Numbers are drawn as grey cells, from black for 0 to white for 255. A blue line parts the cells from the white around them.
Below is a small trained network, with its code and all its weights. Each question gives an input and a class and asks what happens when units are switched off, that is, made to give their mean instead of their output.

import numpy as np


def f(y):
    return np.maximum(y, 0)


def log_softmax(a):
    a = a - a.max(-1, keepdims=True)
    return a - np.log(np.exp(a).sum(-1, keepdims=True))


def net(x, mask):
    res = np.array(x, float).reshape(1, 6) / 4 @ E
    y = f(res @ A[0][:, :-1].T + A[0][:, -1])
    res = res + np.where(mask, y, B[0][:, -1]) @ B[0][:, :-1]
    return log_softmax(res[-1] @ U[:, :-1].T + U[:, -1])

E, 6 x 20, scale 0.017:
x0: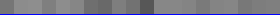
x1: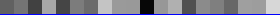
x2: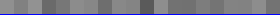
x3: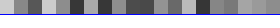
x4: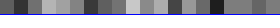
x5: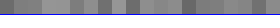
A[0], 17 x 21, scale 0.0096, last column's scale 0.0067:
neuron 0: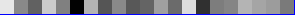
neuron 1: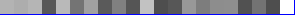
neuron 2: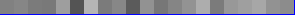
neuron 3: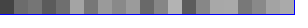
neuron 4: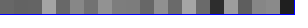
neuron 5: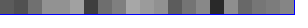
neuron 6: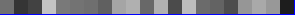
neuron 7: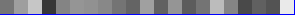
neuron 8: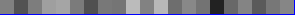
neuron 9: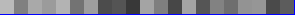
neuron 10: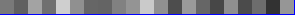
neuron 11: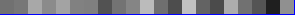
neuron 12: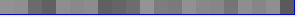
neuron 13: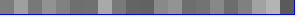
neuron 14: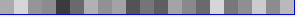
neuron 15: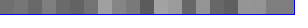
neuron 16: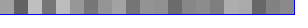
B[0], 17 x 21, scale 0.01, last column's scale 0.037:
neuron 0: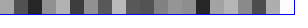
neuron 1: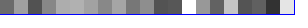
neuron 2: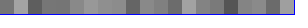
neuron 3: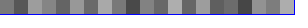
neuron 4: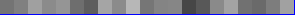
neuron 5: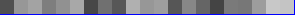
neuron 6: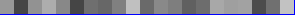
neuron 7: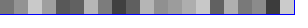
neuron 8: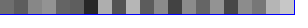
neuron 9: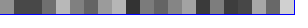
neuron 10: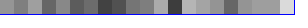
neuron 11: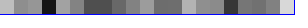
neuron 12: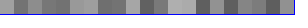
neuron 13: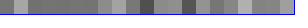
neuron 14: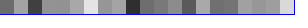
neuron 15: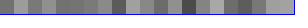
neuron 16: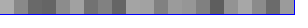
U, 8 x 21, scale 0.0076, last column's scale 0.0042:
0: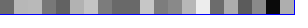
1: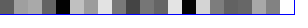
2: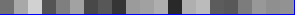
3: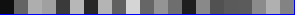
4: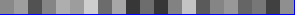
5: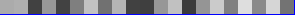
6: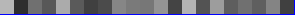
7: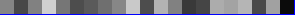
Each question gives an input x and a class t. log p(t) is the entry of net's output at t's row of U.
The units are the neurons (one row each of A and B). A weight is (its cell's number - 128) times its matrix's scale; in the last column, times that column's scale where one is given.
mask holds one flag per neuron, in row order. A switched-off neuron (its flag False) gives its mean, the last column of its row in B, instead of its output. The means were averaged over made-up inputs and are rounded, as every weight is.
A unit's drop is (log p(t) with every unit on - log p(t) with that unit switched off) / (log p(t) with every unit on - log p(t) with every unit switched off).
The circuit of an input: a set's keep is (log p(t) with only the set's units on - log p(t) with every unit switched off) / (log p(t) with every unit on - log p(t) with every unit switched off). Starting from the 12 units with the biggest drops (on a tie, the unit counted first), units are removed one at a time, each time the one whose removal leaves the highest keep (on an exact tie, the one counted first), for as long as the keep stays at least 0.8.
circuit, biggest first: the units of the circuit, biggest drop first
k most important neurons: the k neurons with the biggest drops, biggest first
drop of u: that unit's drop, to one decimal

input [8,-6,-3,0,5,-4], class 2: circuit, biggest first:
(neuron 0)
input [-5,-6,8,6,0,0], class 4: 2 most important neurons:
(neuron 1; neuron 8)
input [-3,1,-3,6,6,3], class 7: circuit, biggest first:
(neuron 6; neuron 1)
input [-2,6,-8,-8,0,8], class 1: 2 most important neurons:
(neuron 3; neuron 8)
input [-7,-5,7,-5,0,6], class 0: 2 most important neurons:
(neuron 7; neuron 1)
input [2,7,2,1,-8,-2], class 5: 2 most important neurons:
(neuron 14; neuron 7)
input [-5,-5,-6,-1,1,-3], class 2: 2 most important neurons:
(neuron 0; neuron 10)
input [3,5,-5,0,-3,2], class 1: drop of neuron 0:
0.5
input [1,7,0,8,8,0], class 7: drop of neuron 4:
0.0
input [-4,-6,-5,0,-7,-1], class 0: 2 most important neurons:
(neuron 7; neuron 0)
